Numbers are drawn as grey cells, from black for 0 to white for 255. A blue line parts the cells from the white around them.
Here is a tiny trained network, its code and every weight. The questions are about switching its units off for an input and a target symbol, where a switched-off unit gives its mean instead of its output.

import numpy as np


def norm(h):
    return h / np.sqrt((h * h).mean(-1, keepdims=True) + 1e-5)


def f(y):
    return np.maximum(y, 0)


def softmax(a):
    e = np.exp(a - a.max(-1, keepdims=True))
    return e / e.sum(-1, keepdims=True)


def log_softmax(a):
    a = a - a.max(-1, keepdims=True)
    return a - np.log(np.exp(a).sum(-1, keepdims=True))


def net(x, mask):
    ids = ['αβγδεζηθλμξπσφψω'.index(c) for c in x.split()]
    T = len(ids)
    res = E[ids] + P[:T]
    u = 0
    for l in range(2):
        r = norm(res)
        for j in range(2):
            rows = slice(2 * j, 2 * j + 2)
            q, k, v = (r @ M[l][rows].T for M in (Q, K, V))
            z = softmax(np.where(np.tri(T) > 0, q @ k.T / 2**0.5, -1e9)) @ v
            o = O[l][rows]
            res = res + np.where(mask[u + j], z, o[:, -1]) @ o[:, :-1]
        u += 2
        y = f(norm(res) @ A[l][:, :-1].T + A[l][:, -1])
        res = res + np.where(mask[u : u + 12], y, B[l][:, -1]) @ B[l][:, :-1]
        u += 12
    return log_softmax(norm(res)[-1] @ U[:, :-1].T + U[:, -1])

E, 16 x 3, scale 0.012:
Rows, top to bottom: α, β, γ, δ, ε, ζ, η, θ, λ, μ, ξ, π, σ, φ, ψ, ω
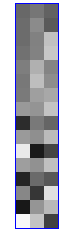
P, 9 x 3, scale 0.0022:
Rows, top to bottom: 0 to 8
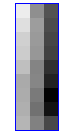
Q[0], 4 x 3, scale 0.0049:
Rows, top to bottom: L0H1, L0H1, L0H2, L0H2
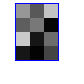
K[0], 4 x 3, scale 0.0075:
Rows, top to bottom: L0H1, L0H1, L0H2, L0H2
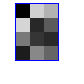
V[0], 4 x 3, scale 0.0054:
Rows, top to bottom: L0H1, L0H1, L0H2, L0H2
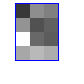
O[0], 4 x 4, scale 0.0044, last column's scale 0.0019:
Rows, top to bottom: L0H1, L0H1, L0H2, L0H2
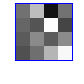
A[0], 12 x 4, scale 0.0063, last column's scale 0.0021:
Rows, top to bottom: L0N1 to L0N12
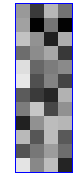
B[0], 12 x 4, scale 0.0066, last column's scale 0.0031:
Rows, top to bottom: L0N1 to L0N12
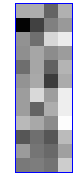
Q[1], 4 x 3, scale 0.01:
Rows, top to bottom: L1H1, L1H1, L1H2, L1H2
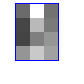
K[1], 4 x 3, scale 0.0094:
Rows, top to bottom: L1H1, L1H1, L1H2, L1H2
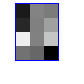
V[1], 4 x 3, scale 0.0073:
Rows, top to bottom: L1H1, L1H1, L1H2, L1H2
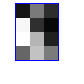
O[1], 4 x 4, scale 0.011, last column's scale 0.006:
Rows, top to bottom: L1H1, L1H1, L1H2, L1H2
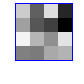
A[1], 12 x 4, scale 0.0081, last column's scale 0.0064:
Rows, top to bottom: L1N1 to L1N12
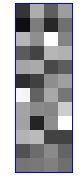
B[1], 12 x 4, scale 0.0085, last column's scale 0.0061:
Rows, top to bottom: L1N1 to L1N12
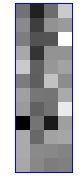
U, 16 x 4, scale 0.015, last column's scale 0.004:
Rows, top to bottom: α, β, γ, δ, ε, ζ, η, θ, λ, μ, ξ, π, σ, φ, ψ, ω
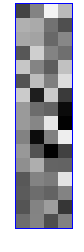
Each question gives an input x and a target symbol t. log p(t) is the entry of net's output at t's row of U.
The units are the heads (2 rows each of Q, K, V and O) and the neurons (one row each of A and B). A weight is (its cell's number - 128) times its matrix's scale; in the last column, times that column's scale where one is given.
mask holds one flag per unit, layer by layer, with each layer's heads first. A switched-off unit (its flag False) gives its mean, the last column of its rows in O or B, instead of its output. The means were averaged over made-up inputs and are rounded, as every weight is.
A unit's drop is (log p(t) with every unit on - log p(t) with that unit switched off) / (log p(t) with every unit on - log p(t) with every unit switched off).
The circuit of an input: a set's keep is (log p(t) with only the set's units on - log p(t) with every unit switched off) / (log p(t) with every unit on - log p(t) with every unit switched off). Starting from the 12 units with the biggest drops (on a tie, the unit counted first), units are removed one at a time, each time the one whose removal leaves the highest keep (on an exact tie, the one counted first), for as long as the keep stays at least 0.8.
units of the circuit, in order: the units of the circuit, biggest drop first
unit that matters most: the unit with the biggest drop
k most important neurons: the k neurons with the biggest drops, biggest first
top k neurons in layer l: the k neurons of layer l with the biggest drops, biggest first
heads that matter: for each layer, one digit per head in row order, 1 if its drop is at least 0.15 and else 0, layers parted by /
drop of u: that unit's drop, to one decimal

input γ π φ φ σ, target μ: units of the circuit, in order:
[L1H1]
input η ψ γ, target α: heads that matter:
00 / 11
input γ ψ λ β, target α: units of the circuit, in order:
[L1H2; L1H1]
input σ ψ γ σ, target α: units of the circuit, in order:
[L0N7; L1H1]
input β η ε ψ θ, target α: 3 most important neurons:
[L0N3; L0N7; L0N1]
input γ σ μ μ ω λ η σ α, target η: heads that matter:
00 / 10
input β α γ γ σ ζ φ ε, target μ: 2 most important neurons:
[L0N2; L1N1]
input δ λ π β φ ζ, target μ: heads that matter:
11 / 11
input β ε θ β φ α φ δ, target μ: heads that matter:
00 / 01
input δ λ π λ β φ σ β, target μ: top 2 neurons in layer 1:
[L1N3; L1N9]
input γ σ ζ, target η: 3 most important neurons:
[L1N3; L0N1; L0N9]
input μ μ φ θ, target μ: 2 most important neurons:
[L0N7; L1N1]
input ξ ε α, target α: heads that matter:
10 / 10
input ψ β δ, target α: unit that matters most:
L0N3
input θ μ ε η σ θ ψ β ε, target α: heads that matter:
01 / 01
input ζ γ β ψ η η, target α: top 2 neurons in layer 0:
[L0N3; L0N7]
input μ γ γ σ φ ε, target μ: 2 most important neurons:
[L0N2; L1N3]
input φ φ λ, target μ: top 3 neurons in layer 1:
[L1N1; L1N2; L1N4]
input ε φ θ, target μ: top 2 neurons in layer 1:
[L1N2; L1N1]
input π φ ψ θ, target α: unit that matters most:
L1H2
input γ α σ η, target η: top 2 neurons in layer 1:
[L1N3; L1N4]
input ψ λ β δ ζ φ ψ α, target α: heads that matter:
00 / 01
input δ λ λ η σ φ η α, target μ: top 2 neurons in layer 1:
[L1N3; L1N9]
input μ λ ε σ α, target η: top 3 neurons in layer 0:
[L0N7; L0N1; L0N6]
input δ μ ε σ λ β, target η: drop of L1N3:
0.2
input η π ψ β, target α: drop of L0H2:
0.2
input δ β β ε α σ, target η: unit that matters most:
L1H1
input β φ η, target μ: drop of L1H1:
0.1
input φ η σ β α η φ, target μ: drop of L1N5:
0.0
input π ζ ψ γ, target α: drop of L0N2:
-0.1
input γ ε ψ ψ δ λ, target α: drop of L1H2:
0.1
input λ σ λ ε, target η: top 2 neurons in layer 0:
[L0N9; L0N1]
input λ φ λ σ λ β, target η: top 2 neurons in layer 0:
[L0N7; L0N3]
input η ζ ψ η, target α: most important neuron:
[L0N7]
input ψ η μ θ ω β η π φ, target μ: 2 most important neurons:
[L0N2; L1N2]
